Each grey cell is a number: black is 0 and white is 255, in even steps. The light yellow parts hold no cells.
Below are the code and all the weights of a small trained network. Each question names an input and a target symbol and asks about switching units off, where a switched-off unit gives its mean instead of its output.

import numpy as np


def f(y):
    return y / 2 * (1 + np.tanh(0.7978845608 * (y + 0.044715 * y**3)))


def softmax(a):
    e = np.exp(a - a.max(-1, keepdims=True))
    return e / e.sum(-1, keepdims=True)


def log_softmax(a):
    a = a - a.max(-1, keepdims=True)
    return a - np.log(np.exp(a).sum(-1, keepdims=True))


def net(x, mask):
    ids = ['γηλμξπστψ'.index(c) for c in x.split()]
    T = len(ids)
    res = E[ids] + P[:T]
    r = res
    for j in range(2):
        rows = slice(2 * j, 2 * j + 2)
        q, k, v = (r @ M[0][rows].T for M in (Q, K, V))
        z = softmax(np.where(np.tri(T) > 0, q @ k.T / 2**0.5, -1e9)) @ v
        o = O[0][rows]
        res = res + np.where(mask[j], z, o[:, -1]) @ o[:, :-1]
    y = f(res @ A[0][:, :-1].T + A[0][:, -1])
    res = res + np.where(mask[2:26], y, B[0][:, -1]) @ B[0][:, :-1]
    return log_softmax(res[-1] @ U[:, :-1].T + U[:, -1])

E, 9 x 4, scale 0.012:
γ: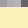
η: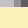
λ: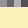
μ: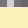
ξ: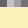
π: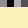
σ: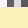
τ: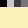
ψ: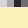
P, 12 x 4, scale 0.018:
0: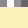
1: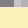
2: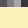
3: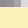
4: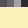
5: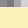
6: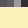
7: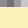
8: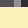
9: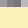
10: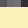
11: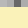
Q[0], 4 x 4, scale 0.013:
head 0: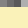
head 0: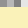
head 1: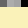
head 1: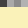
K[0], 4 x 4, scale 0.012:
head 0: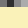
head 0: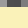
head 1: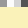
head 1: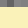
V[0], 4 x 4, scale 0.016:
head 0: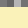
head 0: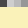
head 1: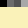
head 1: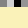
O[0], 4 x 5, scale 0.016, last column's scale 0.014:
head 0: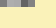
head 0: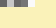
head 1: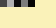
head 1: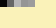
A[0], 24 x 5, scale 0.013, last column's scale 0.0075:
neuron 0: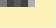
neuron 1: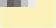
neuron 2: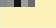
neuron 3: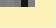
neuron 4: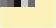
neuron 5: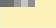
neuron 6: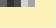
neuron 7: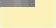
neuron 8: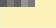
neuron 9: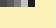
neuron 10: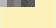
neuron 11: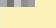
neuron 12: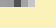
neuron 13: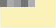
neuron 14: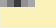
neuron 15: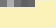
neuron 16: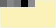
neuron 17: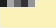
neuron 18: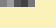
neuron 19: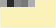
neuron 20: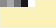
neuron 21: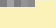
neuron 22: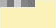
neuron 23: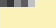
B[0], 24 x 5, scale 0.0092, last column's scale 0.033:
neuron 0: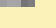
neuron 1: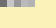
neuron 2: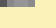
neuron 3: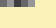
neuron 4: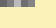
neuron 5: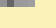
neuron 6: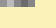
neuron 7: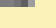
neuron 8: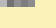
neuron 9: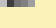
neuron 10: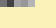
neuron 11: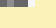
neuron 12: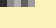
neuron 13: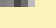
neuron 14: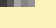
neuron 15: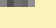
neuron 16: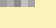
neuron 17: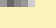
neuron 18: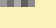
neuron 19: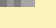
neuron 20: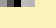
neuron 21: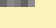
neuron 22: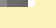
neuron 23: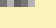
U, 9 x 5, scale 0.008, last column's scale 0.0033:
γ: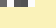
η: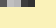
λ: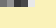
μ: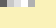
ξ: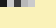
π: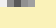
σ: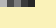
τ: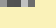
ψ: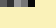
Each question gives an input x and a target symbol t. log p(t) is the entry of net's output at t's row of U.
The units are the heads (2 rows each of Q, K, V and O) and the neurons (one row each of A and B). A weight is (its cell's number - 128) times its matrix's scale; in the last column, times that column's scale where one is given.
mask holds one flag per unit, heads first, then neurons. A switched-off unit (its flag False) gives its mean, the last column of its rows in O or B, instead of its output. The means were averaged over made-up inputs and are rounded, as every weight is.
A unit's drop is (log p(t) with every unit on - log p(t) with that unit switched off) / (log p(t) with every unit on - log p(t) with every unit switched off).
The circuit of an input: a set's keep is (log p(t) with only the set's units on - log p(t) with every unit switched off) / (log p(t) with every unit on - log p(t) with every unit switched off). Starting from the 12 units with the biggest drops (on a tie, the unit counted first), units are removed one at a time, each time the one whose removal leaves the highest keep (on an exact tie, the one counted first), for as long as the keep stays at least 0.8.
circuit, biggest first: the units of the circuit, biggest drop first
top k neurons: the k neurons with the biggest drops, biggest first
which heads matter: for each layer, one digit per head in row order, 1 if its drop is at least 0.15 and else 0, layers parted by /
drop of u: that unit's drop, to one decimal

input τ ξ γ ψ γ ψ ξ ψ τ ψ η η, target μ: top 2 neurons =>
[neuron 20; neuron 13]
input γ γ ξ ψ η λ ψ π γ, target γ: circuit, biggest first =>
[head 0; neuron 10]
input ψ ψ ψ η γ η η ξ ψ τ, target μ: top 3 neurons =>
[neuron 22; neuron 20; neuron 11]
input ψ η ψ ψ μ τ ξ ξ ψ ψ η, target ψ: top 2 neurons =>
[neuron 9; neuron 1]
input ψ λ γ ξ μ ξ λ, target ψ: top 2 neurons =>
[neuron 9; neuron 1]
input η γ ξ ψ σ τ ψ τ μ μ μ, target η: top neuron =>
[neuron 20]
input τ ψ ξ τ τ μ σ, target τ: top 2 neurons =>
[neuron 17; neuron 9]
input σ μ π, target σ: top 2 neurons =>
[neuron 22; neuron 10]
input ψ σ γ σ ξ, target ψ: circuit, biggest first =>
[head 1; neuron 9]
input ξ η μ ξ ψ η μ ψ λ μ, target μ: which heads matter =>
10
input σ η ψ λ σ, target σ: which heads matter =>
01
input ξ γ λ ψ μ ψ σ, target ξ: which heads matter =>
11
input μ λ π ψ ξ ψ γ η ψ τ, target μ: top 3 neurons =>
[neuron 11; neuron 22; neuron 13]
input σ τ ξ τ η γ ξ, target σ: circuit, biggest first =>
[head 1]
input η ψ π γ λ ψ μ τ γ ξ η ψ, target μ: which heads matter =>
10
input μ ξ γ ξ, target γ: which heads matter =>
00
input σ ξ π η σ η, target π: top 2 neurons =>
[neuron 20; neuron 1]
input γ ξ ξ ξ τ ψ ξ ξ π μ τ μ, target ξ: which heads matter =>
01
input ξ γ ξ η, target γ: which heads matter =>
00
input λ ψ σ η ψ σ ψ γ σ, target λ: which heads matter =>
10
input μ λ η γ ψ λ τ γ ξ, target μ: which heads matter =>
01
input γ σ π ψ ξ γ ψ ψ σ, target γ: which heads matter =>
11
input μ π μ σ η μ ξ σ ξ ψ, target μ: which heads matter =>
10
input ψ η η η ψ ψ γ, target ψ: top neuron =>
[neuron 9]
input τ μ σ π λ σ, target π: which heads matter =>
11
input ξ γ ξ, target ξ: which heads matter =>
11
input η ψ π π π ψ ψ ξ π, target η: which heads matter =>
01
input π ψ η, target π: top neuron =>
[neuron 20]
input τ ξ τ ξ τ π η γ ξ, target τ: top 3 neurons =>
[neuron 17; neuron 9; neuron 8]
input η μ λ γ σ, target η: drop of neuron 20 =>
0.3
